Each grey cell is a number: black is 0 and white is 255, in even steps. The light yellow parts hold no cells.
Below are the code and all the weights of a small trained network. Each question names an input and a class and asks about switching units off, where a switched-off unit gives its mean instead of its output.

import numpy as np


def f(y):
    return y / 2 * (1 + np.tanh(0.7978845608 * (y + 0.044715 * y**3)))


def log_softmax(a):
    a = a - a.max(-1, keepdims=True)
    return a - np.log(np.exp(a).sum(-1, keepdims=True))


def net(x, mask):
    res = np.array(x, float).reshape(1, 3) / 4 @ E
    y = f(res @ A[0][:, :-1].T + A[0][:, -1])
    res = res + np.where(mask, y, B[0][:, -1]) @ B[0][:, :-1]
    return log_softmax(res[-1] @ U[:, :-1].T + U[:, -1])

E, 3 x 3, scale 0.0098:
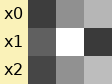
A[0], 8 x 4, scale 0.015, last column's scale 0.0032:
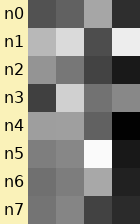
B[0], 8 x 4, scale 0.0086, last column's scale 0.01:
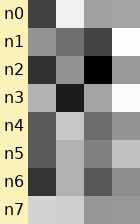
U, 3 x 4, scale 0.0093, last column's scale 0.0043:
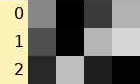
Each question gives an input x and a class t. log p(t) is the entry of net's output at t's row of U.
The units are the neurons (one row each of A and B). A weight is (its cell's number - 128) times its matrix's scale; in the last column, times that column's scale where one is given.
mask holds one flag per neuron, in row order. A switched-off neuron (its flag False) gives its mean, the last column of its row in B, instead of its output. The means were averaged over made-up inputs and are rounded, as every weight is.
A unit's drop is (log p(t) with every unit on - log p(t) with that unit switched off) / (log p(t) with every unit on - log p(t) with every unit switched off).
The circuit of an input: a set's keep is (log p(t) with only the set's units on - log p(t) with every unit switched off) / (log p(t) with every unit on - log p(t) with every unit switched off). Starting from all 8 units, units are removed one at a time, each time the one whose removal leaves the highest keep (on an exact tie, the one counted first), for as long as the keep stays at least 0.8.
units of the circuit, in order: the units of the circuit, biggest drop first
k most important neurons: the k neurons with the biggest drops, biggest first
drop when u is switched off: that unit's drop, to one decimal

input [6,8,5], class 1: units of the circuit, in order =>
(n3)
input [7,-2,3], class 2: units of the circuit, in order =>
(n0 n5)
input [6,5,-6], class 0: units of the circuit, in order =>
(n3 n0)
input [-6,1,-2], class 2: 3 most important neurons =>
(n3 n2 n4)
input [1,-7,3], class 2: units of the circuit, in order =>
(n3 n0)
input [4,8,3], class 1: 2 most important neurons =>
(n3 n2)
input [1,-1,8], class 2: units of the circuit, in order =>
(n5 n0)
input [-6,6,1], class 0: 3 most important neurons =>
(n3 n1 n0)
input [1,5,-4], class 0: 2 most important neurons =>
(n3 n0)
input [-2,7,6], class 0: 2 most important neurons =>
(n3 n1)
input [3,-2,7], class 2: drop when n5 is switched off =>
0.2
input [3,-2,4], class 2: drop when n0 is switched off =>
0.2
